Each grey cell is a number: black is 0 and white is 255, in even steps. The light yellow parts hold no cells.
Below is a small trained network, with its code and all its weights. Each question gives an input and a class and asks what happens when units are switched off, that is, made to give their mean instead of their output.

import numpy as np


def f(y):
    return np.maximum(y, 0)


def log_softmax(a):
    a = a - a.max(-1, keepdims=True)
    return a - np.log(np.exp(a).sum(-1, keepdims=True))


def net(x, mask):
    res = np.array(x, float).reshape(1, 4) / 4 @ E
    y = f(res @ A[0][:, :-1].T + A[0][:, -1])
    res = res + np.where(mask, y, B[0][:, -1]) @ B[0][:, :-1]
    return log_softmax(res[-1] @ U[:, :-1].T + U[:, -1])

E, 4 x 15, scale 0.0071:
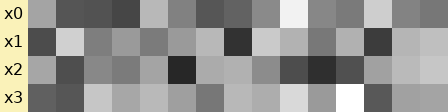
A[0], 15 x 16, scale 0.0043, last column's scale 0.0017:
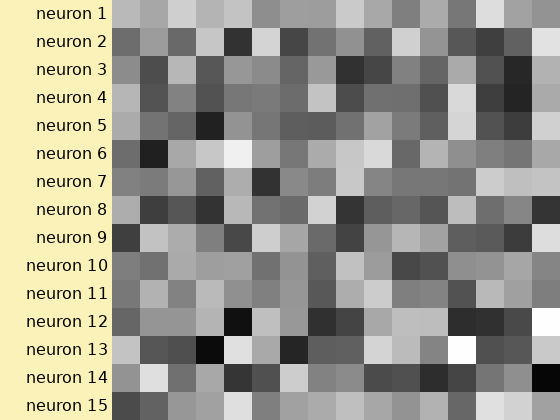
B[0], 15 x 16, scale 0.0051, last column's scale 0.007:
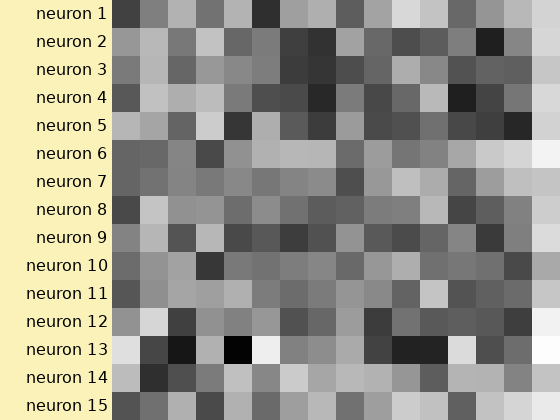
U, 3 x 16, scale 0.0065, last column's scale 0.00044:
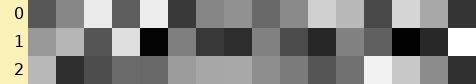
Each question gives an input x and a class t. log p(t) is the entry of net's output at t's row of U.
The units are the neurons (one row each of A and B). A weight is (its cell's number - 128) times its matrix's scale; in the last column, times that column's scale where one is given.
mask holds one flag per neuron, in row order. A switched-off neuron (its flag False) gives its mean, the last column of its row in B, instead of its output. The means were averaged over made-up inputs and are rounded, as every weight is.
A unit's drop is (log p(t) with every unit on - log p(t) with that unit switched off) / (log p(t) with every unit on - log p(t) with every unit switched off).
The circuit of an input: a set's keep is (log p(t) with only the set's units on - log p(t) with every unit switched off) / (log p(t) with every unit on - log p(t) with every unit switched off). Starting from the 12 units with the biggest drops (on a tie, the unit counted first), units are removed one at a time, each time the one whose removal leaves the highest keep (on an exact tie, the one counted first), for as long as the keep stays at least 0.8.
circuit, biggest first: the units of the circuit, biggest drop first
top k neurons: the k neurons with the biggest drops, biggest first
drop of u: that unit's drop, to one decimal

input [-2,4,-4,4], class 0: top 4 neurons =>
[neuron 13; neuron 5; neuron 15; neuron 1]
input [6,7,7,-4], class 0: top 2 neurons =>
[neuron 13; neuron 7]
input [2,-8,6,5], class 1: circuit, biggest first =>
[neuron 4]
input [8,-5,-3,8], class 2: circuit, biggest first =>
[neuron 13; neuron 6]
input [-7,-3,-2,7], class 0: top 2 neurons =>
[neuron 13; neuron 5]
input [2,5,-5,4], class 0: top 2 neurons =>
[neuron 13; neuron 15]
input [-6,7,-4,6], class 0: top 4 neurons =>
[neuron 15; neuron 1; neuron 13; neuron 5]
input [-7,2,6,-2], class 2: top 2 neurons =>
[neuron 14; neuron 4]
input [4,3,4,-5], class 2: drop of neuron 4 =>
0.4
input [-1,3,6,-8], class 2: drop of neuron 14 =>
0.4
